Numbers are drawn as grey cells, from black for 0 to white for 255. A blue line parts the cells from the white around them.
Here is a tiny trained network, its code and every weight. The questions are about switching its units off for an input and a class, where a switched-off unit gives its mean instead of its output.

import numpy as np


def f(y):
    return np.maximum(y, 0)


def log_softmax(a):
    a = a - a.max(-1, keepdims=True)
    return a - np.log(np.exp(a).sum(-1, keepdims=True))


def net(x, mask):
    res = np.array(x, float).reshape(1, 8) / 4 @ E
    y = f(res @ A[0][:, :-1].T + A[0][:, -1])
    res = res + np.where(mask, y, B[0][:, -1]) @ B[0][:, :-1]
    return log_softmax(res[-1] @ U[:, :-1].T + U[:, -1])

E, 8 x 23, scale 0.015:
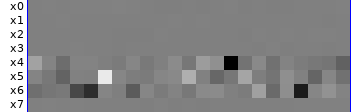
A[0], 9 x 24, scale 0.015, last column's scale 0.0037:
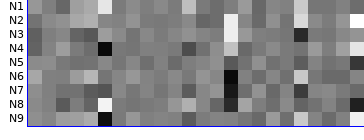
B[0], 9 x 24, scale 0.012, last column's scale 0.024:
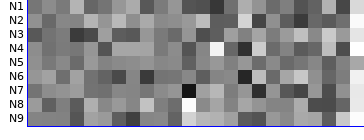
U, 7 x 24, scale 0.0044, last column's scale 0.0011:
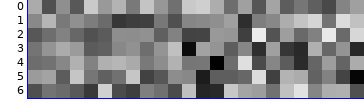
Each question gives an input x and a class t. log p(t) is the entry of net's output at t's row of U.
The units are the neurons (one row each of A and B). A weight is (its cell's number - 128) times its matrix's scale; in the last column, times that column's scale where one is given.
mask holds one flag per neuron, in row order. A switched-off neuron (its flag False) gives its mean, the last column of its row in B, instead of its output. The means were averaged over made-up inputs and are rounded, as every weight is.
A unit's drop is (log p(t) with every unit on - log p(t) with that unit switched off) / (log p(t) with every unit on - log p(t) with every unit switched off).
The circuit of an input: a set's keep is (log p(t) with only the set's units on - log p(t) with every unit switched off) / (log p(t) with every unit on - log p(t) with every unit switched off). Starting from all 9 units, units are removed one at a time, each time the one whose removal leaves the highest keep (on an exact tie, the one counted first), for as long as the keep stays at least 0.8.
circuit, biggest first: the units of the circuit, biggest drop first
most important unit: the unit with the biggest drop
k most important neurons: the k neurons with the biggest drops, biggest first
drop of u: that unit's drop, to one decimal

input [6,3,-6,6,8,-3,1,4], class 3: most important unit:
N7
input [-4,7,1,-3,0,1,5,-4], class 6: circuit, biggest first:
N4; N3
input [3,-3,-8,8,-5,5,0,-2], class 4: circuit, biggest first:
N9; N1
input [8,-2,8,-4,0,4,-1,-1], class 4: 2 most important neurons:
N6; N9
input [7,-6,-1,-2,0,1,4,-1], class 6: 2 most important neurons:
N4; N2
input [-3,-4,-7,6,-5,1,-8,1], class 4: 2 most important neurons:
N1; N8
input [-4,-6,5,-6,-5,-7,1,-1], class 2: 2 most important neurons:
N4; N8
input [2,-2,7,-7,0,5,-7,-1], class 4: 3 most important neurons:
N2; N1; N4
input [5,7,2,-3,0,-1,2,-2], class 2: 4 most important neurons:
N2; N9; N8; N7
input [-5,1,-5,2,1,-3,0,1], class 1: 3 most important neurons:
N2; N8; N1
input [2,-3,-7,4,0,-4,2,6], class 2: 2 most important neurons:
N2; N4
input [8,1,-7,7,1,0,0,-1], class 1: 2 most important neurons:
N2; N4
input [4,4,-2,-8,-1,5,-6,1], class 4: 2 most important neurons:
N1; N2
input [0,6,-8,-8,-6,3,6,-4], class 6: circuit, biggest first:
N3
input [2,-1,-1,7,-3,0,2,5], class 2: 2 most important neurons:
N9; N8
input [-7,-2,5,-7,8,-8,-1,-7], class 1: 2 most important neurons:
N6; N9
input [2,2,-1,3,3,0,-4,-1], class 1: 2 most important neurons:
N4; N9
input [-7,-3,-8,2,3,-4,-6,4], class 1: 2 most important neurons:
N6; N9
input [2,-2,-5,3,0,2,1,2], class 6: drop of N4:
0.7
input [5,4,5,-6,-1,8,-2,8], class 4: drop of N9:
0.0
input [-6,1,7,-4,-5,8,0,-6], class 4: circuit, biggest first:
N1
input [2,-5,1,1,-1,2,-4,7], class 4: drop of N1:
0.1
